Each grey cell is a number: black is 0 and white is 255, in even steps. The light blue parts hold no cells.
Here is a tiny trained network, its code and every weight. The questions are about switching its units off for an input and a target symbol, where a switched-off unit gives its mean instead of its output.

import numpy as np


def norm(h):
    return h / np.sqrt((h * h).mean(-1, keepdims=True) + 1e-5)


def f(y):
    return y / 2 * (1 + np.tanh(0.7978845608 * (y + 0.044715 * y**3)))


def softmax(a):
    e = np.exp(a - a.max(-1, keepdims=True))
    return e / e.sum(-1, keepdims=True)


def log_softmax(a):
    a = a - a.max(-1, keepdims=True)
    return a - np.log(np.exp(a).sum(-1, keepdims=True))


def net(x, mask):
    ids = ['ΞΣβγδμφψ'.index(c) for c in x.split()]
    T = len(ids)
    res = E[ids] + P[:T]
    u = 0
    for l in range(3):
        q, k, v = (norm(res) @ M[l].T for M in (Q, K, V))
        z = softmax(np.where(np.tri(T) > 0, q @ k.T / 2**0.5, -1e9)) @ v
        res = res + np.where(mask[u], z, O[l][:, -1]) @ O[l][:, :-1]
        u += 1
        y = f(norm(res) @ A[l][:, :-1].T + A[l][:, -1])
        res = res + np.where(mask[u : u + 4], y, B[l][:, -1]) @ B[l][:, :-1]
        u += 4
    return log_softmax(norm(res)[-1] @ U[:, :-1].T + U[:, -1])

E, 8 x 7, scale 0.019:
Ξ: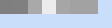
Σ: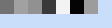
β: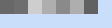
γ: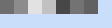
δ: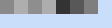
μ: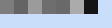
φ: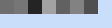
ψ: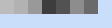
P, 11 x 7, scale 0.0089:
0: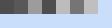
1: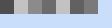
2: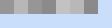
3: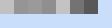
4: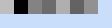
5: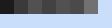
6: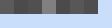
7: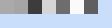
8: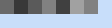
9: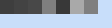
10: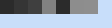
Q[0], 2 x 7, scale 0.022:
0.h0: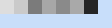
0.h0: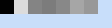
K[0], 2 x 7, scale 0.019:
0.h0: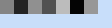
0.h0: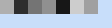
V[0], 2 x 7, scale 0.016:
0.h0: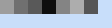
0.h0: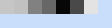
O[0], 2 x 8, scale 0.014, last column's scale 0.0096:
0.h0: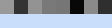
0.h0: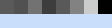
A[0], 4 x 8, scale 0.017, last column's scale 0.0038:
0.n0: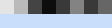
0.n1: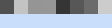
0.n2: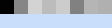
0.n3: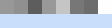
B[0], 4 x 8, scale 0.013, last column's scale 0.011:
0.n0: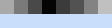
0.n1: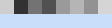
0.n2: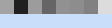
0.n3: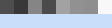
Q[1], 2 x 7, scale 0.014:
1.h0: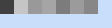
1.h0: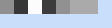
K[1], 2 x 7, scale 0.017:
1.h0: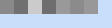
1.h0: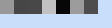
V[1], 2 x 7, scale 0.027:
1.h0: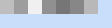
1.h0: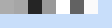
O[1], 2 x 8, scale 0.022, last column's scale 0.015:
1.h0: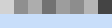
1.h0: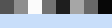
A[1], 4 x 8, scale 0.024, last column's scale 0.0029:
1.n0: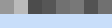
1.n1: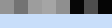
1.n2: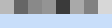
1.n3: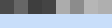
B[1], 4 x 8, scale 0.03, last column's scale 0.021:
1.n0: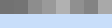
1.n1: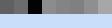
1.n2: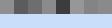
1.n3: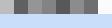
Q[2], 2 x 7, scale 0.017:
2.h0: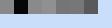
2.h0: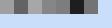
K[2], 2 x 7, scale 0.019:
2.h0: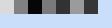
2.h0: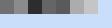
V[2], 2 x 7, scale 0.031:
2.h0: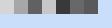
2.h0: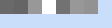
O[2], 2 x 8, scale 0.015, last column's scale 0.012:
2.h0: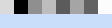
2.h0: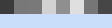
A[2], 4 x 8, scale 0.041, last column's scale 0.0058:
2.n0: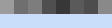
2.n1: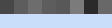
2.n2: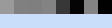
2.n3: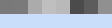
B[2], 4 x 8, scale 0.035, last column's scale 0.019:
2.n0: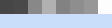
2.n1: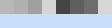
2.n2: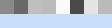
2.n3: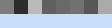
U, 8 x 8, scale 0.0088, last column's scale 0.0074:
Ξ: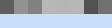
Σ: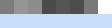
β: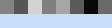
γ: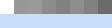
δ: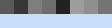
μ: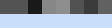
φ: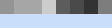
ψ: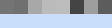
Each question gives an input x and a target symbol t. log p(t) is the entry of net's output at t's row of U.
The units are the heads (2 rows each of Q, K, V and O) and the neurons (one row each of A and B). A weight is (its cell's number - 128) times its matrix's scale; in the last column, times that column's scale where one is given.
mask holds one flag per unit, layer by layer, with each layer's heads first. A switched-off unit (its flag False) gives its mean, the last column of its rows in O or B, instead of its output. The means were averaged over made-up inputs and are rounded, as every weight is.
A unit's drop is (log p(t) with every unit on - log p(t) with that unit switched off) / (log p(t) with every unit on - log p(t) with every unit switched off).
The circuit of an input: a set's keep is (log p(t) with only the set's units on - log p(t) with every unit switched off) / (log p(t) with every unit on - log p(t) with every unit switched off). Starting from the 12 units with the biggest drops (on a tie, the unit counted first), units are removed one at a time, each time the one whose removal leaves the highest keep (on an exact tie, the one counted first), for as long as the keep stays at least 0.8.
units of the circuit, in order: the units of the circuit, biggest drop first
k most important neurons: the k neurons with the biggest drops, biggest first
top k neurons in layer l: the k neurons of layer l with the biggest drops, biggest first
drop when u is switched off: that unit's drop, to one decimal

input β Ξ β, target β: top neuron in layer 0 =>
(0.n3)
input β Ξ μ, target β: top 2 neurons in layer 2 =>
(2.n3 2.n0)
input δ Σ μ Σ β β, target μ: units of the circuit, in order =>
(1.n1 0.h0)
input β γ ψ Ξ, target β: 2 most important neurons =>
(2.n3 1.n3)
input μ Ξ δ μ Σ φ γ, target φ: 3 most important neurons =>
(0.n1 2.n1 0.n3)
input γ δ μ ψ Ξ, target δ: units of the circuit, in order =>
(0.h0 2.n2)
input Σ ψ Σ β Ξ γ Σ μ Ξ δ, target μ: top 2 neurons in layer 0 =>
(0.n1 0.n2)
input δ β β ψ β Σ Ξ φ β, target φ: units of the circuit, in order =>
(1.h0 2.n1)
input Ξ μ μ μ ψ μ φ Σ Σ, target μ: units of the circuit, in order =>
(0.h0 1.n1)
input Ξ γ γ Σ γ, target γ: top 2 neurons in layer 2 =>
(2.n0 2.n2)
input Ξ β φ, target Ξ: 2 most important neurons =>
(1.n3 2.n1)
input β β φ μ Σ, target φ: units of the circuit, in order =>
(2.n1 1.h0)
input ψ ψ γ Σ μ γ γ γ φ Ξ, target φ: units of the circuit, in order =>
(1.h0 2.n1)
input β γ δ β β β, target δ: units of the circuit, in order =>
(0.h0)
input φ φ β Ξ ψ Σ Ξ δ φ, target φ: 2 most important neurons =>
(2.n1 1.n0)
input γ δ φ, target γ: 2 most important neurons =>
(2.n0 0.n2)
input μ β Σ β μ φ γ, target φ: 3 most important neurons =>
(2.n1 0.n1 0.n2)
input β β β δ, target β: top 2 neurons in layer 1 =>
(1.n3 1.n1)
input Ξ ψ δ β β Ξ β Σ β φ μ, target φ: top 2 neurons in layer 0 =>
(0.n2 0.n0)
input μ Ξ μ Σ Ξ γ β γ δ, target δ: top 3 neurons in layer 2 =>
(2.n2 2.n1 2.n0)
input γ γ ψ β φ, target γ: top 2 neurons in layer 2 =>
(2.n0 2.n3)
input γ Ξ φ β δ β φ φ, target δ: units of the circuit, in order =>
(0.h0)
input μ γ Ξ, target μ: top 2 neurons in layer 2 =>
(2.n2 2.n1)
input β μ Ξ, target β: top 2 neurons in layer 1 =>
(1.n3 1.n1)
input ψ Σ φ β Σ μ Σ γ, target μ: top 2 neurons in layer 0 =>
(0.n3 0.n1)
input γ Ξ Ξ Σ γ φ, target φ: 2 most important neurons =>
(2.n1 1.n3)
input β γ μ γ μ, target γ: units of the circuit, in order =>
(0.h0 2.n0 1.h0)
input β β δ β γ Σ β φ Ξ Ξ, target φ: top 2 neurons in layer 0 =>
(0.n2 0.n3)
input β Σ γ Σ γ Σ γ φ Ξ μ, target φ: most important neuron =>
(2.n1)
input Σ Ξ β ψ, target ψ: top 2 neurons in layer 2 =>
(2.n2 2.n0)
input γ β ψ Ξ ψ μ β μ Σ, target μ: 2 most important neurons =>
(1.n1 1.n0)
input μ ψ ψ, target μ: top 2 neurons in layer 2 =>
(2.n2 2.n1)
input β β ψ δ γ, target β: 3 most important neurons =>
(2.n3 1.n3 2.n0)
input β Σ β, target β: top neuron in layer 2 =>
(2.n3)
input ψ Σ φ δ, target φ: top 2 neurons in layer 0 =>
(0.n2 0.n1)
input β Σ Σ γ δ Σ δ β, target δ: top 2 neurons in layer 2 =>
(2.n2 2.n1)
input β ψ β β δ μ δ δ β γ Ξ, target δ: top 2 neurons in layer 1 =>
(1.n3 1.n0)
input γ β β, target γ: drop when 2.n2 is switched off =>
0.1
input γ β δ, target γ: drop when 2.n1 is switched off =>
0.0
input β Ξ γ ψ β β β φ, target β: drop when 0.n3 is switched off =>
0.1
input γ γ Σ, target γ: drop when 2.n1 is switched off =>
-0.1
